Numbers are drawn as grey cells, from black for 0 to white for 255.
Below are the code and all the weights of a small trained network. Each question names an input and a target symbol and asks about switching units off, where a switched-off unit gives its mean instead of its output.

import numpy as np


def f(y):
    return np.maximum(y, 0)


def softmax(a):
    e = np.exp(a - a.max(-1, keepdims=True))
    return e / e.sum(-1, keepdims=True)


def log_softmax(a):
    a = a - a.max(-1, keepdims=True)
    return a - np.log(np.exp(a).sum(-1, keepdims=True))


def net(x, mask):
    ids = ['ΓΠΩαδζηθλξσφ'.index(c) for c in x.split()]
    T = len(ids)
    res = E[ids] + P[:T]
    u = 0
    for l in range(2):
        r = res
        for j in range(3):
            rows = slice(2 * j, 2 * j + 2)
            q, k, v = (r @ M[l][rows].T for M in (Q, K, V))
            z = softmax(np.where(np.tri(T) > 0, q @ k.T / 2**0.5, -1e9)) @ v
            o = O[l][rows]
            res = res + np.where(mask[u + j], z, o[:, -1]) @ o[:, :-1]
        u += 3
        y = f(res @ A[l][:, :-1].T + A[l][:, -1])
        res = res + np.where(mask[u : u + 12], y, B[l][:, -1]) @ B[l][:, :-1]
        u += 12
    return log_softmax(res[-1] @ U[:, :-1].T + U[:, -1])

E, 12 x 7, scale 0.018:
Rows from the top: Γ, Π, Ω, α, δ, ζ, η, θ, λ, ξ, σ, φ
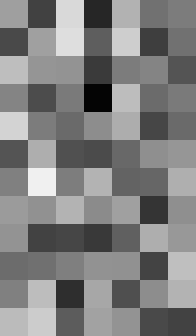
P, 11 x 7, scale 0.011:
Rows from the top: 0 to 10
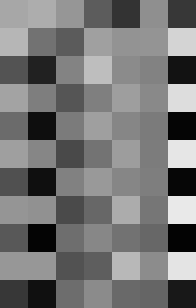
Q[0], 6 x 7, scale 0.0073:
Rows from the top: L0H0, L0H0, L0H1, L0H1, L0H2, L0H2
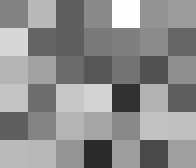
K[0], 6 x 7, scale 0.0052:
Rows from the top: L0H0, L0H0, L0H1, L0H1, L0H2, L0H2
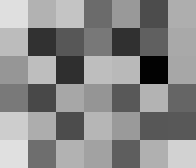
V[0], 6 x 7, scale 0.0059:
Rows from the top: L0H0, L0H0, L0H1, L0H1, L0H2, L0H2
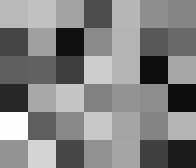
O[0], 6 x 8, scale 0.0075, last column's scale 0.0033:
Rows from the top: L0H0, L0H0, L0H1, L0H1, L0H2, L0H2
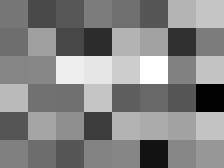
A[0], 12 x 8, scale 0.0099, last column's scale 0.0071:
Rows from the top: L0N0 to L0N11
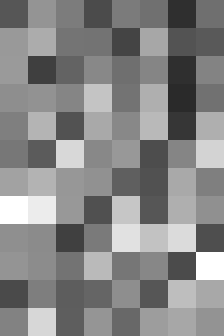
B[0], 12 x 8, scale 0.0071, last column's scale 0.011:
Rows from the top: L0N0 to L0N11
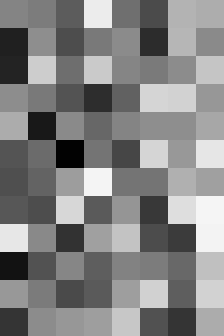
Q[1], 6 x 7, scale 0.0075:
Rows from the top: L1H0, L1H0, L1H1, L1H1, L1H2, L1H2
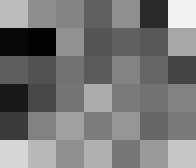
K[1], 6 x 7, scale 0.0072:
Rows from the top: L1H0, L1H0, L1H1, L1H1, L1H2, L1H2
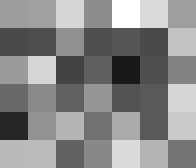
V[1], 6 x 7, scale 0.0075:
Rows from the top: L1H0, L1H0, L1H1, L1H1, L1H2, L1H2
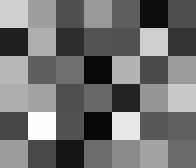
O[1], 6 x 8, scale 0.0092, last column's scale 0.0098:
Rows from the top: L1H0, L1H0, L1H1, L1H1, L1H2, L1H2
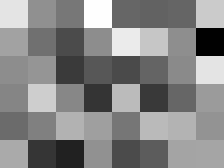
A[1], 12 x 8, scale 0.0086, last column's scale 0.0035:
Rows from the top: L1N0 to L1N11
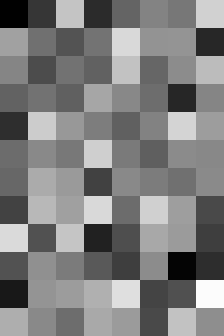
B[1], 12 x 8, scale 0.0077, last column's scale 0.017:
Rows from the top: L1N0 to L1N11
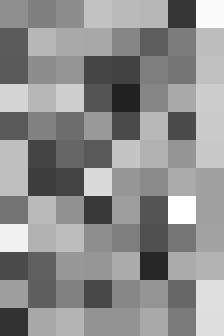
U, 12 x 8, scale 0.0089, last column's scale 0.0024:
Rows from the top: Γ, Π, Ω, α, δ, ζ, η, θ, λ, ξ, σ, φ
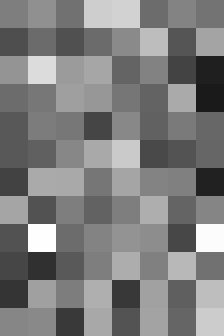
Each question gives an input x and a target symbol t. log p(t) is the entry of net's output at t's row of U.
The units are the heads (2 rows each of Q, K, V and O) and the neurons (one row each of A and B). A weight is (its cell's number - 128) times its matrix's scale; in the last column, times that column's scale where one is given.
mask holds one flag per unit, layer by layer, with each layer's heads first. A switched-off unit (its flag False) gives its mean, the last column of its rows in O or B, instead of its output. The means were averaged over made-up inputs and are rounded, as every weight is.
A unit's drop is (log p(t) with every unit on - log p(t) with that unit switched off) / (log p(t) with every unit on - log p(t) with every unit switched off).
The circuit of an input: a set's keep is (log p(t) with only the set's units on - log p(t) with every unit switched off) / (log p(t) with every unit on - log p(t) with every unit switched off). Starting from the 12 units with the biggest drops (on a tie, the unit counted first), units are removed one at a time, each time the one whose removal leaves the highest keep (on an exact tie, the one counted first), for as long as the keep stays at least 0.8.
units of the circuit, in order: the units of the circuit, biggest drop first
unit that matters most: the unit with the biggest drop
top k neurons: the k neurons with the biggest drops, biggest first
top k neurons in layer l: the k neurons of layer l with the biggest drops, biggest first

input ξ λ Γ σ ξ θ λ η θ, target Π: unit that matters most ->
L1H0
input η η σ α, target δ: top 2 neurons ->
[L0N8; L0N9]
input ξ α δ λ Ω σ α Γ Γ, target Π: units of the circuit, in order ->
[L1H0; L0N5; L1N0]
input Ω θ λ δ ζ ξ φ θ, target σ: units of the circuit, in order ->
[L0N7; L1H0; L1N4]
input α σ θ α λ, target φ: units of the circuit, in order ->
[L0N7; L1H2]
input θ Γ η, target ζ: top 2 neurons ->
[L1N9; L0N8]
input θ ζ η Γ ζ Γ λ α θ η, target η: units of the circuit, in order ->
[L0N11; L1H2; L0N7]
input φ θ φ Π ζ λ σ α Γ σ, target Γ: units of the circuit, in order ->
[L0N8; L0N11; L1H0]
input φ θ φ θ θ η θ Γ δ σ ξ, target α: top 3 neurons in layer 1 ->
[L1N7; L1N0; L1N3]
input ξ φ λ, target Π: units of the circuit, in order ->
[L1H0; L0N8; L1N0]
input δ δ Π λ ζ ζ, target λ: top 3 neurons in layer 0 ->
[L0N8; L0N11; L0N10]
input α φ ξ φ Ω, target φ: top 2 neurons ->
[L0N7; L0N3]
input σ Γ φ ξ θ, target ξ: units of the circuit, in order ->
[L0N8; L1H0; L0N5]
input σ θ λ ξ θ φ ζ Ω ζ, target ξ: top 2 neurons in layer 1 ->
[L1N7; L1N0]
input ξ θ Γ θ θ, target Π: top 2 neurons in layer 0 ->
[L0N8; L0N5]
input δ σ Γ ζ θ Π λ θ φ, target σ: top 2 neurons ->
[L0N7; L0N9]
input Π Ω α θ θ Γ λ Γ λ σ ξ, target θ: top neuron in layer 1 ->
[L1N3]
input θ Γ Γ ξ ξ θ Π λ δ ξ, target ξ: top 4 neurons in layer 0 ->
[L0N8; L0N9; L0N7; L0N2]
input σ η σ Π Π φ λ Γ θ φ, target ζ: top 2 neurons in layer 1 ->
[L1N0; L1N3]
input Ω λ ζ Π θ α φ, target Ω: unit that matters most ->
L0H1
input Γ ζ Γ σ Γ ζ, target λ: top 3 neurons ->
[L0N8; L0N10; L0N11]
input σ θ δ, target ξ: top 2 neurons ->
[L0N11; L0N8]
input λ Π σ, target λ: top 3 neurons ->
[L0N7; L1N1; L0N8]
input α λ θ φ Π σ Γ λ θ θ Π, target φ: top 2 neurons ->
[L0N5; L0N7]
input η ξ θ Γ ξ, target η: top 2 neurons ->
[L1N7; L0N8]
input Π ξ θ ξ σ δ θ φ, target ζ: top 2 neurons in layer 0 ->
[L0N7; L0N11]
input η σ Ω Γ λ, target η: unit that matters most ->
L1H2
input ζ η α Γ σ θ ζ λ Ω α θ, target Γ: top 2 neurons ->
[L0N7; L0N1]
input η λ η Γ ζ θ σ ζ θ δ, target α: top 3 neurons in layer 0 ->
[L0N8; L0N7; L0N9]
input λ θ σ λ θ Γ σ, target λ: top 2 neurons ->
[L0N7; L1N1]
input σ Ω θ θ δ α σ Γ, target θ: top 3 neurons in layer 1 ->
[L1N8; L1N0; L1N11]
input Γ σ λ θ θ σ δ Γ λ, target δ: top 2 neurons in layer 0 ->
[L0N8; L0N5]
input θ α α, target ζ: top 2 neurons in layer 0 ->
[L0N8; L0N6]
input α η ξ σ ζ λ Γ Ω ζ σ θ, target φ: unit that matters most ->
L0H1
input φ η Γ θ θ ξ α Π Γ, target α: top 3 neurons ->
[L1N7; L0N5; L0N7]
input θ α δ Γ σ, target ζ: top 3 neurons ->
[L1N9; L0N8; L0N6]
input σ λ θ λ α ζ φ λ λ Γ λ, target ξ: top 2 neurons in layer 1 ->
[L1N7; L1N0]
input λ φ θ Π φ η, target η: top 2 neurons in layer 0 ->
[L0N11; L0N7]
